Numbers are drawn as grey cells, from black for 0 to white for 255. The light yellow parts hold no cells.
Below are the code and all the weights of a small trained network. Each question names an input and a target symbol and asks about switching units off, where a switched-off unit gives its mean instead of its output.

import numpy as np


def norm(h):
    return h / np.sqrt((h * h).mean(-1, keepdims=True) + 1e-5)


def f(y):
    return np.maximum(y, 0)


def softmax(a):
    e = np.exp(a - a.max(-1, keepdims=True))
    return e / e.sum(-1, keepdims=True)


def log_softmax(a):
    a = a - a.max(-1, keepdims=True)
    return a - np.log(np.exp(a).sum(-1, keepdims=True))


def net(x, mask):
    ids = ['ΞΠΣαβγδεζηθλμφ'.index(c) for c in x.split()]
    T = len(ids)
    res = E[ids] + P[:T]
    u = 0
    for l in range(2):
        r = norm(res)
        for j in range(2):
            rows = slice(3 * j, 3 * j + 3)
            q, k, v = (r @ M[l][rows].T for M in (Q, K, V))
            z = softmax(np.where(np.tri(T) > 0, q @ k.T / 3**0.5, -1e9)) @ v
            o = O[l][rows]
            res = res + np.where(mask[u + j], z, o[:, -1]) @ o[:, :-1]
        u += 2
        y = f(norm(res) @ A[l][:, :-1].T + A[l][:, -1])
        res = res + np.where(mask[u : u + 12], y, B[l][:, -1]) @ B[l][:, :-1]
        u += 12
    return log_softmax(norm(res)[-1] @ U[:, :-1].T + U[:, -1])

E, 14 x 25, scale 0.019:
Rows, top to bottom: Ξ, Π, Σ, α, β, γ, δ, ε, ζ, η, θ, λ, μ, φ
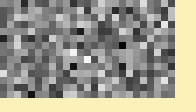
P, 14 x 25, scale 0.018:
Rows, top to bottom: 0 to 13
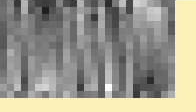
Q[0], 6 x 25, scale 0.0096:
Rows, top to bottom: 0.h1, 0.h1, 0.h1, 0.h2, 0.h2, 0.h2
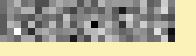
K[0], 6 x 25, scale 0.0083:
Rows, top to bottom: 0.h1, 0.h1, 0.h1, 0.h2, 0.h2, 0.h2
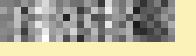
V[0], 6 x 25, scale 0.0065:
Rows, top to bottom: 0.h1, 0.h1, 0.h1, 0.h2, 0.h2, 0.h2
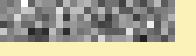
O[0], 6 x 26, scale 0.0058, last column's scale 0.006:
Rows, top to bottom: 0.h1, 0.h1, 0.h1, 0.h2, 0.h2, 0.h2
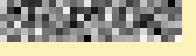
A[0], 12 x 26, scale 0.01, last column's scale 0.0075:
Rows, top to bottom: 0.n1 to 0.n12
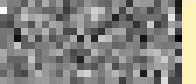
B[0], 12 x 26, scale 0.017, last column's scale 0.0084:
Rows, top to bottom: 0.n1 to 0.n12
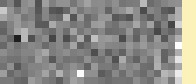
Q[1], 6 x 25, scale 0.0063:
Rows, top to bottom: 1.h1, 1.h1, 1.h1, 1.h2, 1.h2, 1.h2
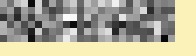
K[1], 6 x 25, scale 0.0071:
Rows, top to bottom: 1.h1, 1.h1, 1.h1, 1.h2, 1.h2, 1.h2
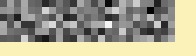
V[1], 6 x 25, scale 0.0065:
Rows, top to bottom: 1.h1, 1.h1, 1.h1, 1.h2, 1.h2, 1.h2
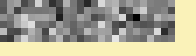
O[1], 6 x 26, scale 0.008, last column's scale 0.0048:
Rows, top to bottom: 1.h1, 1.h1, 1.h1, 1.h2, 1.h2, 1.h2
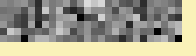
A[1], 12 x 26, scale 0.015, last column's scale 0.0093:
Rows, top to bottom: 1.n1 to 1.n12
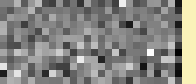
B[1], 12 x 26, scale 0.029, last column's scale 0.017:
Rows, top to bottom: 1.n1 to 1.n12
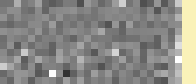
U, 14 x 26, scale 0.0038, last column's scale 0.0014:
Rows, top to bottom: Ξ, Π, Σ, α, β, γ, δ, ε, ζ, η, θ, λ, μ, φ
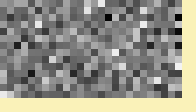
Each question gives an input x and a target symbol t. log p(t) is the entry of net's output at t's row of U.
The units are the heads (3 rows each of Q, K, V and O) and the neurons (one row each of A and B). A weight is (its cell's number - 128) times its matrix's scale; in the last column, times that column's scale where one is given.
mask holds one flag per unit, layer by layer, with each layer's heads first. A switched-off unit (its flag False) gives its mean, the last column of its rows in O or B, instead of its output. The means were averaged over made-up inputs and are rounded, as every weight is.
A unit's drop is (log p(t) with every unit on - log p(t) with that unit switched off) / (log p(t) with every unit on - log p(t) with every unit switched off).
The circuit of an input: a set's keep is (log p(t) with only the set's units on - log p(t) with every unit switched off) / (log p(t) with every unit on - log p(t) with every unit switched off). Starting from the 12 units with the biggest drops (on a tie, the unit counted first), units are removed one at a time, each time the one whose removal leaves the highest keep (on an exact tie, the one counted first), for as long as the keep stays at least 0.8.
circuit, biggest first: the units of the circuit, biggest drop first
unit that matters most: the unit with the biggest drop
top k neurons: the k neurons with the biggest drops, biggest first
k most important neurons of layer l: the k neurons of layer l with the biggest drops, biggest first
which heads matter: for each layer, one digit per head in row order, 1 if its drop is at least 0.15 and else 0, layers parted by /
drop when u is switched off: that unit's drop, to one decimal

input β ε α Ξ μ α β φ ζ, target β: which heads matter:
01 / 10
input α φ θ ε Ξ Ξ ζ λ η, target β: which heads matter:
00 / 10
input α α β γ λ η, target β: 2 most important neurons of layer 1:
[1.n2 1.n9]
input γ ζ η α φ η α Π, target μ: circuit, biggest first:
[0.n3 1.n12]
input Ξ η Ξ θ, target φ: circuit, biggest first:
[1.n10 0.n2]
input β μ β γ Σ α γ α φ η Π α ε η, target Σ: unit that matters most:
1.n4
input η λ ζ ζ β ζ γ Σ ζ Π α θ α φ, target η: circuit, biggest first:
[1.h1 1.n1 0.n11]
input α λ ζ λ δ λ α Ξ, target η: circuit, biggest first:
[0.h2 1.n1 0.n9]
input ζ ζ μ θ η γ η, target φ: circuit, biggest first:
[0.h2 0.n2 1.n10]
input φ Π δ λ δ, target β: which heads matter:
00 / 10
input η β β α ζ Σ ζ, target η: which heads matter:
00 / 10
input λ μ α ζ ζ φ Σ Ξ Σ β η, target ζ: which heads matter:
00 / 00
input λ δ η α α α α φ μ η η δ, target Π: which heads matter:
10 / 00
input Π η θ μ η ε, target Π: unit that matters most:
0.n3
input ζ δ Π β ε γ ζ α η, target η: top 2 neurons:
[0.n9 1.n1]
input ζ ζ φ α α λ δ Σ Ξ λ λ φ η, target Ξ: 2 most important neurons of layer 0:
[0.n11 0.n9]
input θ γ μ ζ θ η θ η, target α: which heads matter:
01 / 00
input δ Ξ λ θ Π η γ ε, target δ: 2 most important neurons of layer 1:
[1.n9 1.n7]
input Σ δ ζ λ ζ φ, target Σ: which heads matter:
00 / 01
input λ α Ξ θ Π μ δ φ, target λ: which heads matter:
10 / 11
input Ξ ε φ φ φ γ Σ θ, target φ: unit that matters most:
1.n10
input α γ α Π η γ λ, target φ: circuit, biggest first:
[0.h2 1.n10 0.n2]
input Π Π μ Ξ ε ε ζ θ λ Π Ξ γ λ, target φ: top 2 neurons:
[0.n2 1.n10]
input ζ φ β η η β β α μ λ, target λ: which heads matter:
01 / 00
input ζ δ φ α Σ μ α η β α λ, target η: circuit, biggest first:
[0.h2 0.n9 1.n1]
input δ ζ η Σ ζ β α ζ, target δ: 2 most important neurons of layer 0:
[0.n11 0.n12]
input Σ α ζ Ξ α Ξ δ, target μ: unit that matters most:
0.h1
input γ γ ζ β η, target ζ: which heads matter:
10 / 00
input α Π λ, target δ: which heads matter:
01 / 00
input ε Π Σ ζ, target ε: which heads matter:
11 / 01
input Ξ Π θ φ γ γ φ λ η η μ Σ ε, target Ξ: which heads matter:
10 / 10
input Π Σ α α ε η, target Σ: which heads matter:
00 / 00
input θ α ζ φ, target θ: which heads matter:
10 / 00
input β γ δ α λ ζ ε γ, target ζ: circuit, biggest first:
[1.n11]
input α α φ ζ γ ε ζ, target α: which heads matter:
01 / 10
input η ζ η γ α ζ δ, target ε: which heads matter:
01 / 00
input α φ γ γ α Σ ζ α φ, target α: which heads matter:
00 / 10
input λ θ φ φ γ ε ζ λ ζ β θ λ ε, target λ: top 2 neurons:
[0.n5 0.n11]
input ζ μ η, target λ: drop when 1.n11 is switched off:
0.1
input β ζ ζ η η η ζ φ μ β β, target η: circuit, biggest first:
[1.n1]
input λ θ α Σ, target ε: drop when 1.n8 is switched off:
0.5
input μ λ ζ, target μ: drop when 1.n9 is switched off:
0.1
